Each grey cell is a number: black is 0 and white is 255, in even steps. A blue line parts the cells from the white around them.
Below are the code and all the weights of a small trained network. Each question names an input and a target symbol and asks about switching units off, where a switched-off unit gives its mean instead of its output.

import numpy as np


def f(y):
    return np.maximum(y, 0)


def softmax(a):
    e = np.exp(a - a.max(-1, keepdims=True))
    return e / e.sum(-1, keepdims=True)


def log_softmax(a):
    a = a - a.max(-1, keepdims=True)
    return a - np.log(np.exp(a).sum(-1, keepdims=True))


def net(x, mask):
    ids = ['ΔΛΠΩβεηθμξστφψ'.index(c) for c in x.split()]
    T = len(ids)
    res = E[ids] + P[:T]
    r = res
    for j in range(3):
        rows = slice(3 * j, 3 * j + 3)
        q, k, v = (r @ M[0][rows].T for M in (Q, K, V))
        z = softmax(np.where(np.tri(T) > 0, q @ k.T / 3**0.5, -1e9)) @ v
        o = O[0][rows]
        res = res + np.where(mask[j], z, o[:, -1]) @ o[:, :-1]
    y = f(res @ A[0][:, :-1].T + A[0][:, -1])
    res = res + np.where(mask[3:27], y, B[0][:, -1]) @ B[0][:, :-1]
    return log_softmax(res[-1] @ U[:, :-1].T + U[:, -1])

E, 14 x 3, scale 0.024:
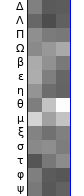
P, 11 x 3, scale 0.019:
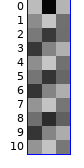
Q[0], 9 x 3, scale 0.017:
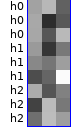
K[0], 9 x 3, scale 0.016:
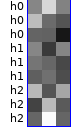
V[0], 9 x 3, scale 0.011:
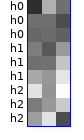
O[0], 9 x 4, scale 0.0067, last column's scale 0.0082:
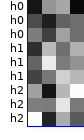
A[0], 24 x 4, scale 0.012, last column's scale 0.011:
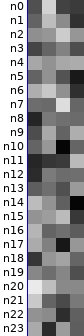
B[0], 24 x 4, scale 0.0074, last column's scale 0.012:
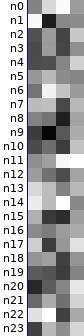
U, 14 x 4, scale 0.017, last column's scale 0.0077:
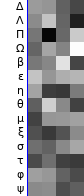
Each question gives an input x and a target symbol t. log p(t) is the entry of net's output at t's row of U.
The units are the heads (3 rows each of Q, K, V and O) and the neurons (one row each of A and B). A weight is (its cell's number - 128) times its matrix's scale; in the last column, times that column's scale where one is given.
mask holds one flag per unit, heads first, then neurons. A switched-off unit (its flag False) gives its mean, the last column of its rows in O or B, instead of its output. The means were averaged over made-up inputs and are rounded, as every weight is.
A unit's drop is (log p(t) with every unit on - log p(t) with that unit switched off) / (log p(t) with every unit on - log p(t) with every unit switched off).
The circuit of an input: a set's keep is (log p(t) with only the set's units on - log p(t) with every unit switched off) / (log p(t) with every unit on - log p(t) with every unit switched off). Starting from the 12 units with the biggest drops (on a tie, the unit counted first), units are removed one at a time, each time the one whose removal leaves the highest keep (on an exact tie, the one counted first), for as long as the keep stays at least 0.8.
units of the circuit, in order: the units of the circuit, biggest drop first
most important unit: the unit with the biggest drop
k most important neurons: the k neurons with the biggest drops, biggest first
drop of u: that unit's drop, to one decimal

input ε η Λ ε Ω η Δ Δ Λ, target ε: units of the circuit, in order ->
(n11 n13)
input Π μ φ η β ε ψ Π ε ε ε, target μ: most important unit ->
h1
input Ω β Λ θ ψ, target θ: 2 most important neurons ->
(n0 n6)
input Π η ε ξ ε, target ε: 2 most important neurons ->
(n14 n17)
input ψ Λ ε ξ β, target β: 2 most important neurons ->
(n20 n14)
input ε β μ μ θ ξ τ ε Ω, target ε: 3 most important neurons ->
(n20 n4 n9)
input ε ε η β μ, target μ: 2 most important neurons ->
(n23 n20)
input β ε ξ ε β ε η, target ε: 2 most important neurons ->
(n20 n9)
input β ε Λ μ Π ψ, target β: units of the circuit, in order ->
(n11 h2)
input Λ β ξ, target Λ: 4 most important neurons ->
(n0 n11 n22 n13)
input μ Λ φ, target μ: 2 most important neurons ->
(n11 n23)
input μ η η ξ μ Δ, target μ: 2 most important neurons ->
(n11 n23)
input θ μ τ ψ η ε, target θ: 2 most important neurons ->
(n7 n23)
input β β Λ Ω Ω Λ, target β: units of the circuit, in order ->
(n11)
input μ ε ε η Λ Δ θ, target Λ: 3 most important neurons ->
(n7 n2 n15)
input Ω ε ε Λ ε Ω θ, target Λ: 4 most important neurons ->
(n7 n2 n15 n18)
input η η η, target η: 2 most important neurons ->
(n10 n17)
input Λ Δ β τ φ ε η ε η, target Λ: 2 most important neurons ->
(n0 n11)
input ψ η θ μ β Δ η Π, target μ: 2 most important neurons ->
(n20 n4)
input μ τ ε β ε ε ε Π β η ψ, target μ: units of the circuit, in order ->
(h1)
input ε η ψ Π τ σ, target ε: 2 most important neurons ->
(n11 n20)
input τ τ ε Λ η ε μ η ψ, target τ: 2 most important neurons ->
(n8 n9)
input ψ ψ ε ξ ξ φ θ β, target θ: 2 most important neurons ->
(n6 n2)
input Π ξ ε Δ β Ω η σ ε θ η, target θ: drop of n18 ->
0.2
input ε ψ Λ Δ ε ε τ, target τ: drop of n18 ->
0.2
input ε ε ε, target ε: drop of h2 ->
0.1
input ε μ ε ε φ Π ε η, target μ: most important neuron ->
(n20)
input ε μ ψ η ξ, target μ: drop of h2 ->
-0.1
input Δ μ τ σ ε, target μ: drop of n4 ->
0.2
